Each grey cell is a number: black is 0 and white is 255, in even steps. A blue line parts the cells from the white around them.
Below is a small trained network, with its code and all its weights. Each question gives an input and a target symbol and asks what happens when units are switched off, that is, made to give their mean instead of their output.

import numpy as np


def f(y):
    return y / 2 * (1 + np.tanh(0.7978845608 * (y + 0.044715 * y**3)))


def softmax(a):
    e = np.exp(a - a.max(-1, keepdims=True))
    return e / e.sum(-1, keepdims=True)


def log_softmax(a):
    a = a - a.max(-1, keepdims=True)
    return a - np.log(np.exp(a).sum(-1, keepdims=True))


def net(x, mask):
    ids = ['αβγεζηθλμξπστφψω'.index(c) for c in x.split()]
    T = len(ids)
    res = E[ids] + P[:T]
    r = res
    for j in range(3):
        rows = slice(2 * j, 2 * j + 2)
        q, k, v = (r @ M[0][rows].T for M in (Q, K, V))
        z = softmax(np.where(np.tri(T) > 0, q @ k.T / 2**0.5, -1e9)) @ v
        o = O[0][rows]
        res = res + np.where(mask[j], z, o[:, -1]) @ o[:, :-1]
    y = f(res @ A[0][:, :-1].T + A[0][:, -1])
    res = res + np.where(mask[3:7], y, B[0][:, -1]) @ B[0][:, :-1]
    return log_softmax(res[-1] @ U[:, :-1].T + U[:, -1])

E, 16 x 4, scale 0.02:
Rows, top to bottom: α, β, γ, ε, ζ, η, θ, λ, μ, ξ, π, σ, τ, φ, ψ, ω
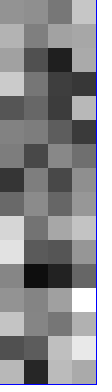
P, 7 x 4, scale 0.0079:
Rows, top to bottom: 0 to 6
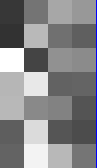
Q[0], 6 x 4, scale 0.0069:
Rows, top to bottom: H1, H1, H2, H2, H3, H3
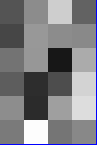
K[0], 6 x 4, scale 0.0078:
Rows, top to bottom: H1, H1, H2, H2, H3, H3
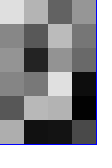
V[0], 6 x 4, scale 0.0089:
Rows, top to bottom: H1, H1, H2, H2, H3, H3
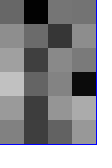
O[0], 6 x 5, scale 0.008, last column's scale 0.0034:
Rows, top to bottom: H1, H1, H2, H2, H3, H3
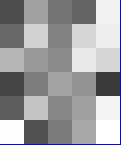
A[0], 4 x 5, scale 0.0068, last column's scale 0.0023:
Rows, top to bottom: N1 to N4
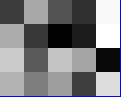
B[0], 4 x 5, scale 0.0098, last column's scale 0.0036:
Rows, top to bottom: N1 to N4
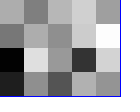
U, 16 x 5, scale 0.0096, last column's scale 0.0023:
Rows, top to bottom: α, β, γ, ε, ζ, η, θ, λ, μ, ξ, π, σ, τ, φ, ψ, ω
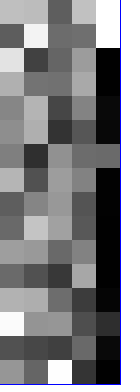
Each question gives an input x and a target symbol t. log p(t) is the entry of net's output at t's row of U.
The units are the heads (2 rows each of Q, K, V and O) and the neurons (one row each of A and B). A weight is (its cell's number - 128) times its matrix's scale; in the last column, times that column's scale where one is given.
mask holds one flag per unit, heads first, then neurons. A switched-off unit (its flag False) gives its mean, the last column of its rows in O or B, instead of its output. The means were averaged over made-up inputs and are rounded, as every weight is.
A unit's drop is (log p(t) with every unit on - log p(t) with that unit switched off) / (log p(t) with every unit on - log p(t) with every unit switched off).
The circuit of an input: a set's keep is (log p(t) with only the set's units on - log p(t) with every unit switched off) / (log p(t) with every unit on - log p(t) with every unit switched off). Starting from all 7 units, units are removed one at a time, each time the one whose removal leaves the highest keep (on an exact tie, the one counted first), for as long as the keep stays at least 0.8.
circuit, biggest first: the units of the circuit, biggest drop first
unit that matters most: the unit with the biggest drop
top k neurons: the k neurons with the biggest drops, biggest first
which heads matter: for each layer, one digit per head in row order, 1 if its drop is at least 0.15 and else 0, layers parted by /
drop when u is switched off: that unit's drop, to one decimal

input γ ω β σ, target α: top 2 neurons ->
N2, N3
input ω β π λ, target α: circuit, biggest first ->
N3, H2
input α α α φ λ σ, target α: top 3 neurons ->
N2, N1, N3
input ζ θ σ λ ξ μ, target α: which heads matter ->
001
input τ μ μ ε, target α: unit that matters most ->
N2
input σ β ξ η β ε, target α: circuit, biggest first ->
N2, N1
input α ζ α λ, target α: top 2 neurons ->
N1, N3
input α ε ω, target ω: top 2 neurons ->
N3, N2
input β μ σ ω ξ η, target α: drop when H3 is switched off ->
0.1
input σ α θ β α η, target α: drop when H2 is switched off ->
0.0
